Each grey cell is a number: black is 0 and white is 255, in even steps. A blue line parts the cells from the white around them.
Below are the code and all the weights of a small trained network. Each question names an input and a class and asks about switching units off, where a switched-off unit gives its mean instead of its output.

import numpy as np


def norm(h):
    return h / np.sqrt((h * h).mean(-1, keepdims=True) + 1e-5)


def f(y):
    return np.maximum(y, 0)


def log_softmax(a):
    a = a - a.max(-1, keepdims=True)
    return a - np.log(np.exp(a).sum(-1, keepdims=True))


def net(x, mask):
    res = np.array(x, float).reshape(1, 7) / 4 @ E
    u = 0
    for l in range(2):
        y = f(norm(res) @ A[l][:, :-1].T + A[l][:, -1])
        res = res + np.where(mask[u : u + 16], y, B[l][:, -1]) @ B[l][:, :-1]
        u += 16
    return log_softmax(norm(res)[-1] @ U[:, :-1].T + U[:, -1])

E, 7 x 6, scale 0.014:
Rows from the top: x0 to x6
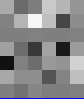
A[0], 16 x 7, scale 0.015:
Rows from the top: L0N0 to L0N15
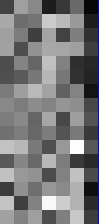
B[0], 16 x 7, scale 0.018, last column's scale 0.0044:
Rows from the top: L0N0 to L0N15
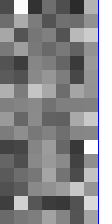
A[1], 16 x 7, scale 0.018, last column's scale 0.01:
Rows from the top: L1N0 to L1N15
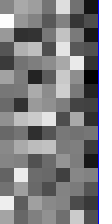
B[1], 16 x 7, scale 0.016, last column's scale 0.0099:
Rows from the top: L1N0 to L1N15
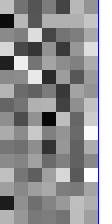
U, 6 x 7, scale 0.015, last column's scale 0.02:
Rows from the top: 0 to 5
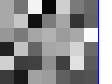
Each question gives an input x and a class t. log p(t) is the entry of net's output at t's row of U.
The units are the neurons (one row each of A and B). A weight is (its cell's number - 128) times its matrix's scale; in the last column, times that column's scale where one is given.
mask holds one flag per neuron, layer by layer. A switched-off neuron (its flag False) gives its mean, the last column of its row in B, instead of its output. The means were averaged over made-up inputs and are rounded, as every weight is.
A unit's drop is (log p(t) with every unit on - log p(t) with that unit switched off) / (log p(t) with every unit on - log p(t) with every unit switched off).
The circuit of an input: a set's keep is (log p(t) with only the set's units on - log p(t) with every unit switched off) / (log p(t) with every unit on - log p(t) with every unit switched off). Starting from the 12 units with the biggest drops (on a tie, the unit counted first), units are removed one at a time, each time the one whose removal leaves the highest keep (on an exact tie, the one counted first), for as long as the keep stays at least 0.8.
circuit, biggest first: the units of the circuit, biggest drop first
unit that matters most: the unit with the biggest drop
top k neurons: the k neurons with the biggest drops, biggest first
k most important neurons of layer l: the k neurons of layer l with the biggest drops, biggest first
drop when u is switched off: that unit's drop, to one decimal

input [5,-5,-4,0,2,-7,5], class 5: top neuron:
L0N4
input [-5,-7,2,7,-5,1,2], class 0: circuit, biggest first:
L1N3, L1N9
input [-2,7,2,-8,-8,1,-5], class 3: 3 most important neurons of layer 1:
L1N1, L1N14, L1N9
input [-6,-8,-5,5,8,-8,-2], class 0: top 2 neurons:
L1N9, L0N10
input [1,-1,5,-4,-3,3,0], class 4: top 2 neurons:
L1N3, L0N2
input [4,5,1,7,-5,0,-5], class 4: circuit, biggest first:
L0N2, L1N9
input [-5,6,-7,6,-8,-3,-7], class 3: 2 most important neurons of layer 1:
L1N1, L1N14
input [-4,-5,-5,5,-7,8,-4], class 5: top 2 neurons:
L0N10, L0N12
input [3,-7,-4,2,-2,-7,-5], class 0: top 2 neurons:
L1N2, L0N10
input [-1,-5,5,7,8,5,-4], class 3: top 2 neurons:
L1N4, L1N3
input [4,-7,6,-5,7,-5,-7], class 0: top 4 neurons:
L1N5, L1N2, L1N1, L0N10
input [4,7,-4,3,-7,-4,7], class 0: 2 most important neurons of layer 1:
L1N8, L1N10
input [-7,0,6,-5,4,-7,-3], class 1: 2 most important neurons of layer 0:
L0N0, L0N10
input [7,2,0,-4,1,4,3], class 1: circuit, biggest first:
L0N14
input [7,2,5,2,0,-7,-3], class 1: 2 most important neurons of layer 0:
L0N14, L0N1
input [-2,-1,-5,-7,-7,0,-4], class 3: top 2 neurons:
L1N1, L1N14
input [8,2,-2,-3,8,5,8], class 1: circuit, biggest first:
L0N14, L1N12
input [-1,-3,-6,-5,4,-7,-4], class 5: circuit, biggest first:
L0N4, L1N12
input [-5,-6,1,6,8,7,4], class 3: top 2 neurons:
L1N4, L1N8
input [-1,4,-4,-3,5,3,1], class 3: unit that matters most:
L1N4
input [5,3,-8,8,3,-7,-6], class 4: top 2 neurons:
L0N2, L0N8
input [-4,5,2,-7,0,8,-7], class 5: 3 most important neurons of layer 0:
L0N10, L0N12, L0N15
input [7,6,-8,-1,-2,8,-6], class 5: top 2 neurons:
L0N10, L0N12
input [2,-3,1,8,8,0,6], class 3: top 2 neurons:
L1N4, L1N3
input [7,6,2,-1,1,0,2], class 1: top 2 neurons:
L0N14, L1N12
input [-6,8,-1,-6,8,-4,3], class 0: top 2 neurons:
L1N8, L1N1
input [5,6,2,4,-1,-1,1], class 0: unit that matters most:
L1N8
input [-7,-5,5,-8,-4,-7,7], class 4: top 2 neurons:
L1N3, L0N14
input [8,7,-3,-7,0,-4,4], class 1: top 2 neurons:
L0N14, L1N3
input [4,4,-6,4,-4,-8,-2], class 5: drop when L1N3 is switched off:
0.1
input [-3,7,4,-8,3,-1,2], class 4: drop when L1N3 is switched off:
0.8
